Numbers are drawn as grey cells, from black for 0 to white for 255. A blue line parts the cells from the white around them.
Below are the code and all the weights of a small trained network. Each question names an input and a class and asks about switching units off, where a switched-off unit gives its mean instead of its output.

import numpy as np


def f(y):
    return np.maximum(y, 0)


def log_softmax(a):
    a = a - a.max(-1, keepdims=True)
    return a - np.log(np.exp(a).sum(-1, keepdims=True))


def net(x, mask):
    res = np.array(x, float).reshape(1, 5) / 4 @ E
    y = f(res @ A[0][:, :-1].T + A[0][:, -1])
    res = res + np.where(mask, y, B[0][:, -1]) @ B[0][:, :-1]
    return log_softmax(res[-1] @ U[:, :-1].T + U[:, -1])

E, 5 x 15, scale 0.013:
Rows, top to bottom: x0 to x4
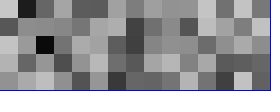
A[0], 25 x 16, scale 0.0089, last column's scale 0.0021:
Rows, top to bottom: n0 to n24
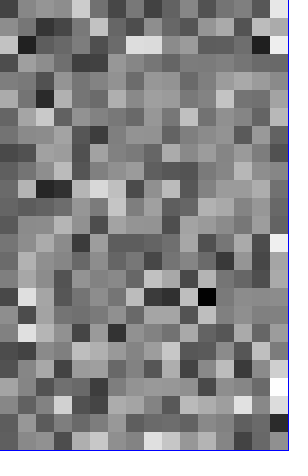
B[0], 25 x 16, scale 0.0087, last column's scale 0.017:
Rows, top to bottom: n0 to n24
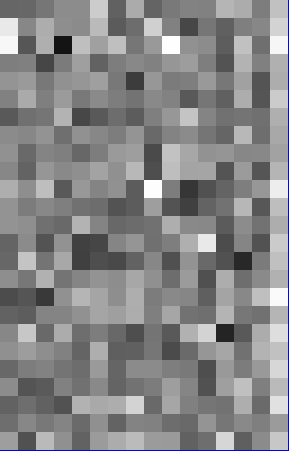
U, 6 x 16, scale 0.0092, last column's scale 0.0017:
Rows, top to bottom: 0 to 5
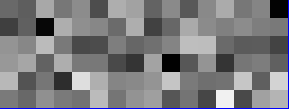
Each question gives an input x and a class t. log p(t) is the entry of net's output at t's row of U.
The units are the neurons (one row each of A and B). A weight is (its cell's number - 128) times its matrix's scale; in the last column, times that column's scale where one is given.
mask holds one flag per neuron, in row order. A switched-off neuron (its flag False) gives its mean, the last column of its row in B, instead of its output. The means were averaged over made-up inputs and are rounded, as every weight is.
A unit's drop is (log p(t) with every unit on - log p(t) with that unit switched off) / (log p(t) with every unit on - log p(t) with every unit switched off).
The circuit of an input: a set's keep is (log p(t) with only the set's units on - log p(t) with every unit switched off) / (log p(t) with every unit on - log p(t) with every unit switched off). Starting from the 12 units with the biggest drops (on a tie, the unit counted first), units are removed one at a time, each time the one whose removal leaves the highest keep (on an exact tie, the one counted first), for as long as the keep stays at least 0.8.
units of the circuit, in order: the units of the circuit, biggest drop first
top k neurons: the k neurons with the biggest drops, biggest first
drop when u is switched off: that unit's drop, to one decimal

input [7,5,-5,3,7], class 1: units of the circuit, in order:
(n2 n10)
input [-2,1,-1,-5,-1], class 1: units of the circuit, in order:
(n2)
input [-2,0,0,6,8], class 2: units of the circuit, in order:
(n13 n6)
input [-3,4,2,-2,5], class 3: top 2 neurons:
(n22 n18)
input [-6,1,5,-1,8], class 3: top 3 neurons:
(n18 n14 n22)
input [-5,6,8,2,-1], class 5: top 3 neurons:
(n2 n18 n24)
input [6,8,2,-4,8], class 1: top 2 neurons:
(n2 n22)
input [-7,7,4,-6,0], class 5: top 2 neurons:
(n2 n16)
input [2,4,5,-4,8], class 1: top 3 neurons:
(n10 n1 n22)
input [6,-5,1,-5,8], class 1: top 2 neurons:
(n13 n18)
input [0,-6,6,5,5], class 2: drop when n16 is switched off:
0.1
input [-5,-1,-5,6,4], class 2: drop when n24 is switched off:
0.1
